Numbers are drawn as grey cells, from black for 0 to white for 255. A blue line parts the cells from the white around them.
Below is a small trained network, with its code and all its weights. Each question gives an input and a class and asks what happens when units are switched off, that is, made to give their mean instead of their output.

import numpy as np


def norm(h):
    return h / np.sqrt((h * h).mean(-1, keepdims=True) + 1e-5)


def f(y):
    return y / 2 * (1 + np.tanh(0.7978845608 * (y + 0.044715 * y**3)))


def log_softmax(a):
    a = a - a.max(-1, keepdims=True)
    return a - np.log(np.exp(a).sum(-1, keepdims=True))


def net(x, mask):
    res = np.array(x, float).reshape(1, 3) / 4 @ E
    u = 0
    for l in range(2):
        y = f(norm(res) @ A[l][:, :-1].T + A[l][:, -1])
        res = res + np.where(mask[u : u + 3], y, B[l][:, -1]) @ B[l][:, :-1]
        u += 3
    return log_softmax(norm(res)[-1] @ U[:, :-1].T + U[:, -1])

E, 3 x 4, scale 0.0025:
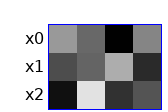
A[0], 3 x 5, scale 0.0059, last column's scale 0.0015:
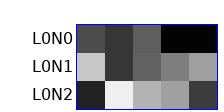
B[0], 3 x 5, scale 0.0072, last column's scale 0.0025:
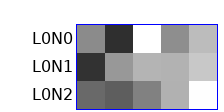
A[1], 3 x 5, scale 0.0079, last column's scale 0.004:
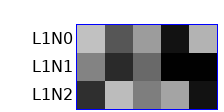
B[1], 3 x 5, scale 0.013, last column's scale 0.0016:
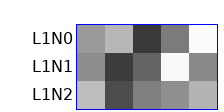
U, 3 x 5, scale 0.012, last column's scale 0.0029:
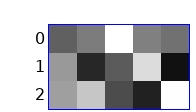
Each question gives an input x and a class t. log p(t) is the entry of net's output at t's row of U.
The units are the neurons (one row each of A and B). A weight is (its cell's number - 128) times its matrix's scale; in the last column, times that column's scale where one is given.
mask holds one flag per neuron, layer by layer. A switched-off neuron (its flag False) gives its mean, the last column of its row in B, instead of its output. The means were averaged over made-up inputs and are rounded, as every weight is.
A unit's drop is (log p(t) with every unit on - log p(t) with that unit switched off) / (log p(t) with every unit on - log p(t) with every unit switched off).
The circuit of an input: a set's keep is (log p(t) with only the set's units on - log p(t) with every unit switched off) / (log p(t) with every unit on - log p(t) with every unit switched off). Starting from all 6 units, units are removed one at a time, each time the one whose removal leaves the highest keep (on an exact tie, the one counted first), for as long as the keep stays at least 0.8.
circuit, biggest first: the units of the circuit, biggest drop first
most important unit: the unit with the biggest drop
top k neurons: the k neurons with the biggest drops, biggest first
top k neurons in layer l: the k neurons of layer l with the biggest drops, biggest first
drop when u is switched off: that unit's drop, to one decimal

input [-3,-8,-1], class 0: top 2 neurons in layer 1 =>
(L1N0, L1N2)
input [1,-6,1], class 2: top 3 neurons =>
(L0N0, L0N2, L1N1)
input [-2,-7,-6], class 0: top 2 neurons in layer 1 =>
(L1N0, L1N2)
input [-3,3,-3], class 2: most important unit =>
L1N0
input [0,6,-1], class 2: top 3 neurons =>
(L1N0, L0N2, L0N1)
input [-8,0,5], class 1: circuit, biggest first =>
(L0N2, L1N2)
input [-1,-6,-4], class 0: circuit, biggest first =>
(L1N0, L0N1)
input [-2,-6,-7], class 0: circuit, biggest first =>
(L0N1, L1N0, L1N2)
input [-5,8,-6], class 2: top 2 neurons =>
(L1N0, L0N2)
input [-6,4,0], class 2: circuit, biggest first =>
(L0N1, L1N0)
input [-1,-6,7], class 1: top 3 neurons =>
(L0N2, L1N2, L1N0)
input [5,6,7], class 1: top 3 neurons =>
(L1N1, L0N1, L0N0)
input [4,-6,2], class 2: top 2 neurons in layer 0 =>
(L0N0, L0N2)
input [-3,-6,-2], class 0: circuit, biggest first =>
(L1N0, L1N2)
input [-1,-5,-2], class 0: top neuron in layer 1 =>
(L1N0)
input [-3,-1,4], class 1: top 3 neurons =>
(L1N2, L0N0, L0N2)
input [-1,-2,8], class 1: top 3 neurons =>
(L0N2, L1N2, L1N0)
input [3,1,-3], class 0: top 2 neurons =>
(L0N1, L1N0)
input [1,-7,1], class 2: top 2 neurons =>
(L0N0, L0N2)
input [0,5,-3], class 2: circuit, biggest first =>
(L1N0)
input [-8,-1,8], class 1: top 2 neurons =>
(L0N2, L1N2)
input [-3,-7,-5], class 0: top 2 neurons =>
(L1N0, L1N2)
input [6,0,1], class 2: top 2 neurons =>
(L1N1, L0N2)
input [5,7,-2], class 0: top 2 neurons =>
(L0N0, L0N1)
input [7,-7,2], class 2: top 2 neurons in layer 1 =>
(L1N1, L1N2)
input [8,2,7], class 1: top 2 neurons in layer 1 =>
(L1N1, L1N0)
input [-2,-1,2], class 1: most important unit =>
L0N0
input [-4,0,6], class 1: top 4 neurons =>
(L1N2, L0N2, L0N0, L0N1)
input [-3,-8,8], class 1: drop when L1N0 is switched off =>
0.2
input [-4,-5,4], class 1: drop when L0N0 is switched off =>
0.1
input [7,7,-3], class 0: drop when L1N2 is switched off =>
0.0
